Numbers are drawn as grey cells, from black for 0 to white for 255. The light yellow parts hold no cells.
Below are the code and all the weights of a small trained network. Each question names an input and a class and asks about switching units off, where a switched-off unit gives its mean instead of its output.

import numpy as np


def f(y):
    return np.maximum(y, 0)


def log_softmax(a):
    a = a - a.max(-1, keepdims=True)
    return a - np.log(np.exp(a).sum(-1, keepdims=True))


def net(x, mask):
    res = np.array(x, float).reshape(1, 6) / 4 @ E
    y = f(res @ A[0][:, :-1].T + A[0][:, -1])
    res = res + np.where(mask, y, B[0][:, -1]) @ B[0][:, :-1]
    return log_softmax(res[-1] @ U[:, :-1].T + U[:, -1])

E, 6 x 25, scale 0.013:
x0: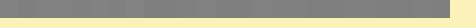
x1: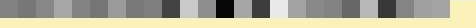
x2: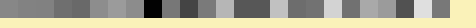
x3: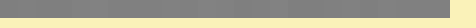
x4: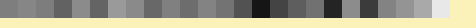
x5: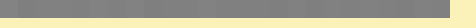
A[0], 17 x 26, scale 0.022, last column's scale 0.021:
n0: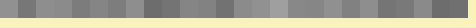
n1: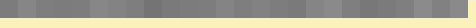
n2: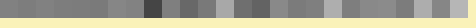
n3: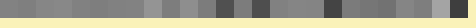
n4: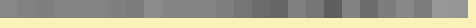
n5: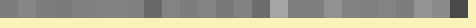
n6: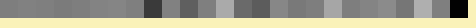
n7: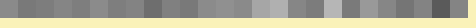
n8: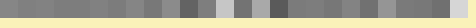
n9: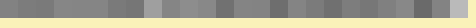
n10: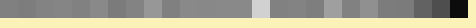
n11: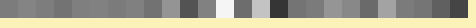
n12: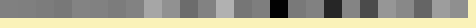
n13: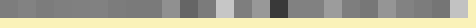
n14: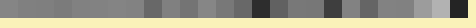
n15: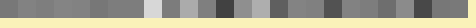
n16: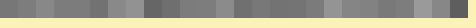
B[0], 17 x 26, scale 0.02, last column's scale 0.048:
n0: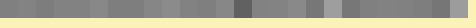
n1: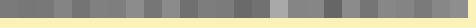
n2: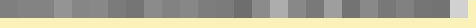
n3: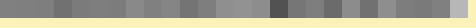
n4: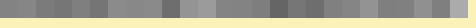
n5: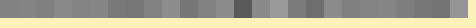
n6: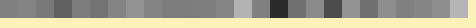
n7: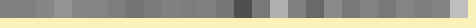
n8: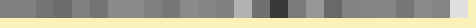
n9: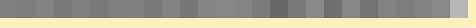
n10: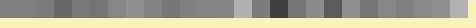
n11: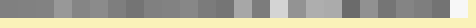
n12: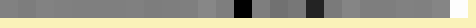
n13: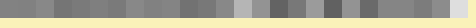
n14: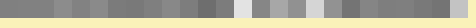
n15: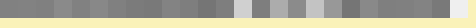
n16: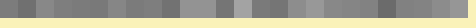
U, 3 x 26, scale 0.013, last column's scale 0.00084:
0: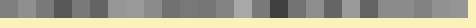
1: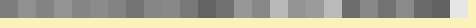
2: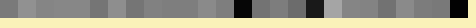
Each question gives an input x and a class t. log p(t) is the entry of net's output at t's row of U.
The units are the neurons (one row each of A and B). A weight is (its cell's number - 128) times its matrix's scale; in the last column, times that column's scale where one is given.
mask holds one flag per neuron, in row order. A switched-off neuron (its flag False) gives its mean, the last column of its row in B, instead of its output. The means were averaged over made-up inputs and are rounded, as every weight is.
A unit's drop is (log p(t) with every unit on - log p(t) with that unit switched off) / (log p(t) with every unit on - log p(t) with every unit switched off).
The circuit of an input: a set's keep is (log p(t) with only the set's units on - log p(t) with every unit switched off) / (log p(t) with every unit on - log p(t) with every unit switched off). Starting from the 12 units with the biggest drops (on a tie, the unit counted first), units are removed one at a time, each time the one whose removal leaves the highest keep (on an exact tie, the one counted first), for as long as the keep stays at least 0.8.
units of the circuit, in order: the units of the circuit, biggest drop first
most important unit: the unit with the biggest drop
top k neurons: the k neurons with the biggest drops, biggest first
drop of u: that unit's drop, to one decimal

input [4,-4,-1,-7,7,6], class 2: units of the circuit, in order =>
[n12]
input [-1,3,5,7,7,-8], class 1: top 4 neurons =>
[n14 n2 n8 n13]
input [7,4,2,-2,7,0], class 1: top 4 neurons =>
[n14 n8 n13 n10]
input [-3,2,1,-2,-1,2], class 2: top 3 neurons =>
[n15 n11 n14]
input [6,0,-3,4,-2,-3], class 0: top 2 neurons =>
[n11 n2]
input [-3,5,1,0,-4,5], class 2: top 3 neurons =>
[n15 n11 n14]
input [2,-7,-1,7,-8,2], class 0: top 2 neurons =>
[n10 n8]
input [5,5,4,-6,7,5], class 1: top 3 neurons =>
[n14 n8 n2]
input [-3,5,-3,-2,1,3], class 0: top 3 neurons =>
[n11 n2 n3]
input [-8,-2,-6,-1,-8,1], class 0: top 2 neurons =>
[n10 n2]
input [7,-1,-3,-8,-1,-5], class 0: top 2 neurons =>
[n11 n2]
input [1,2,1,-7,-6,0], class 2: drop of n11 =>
0.4
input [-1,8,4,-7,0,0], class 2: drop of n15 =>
0.5
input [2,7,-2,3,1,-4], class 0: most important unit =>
n11
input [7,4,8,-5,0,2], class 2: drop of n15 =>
0.5
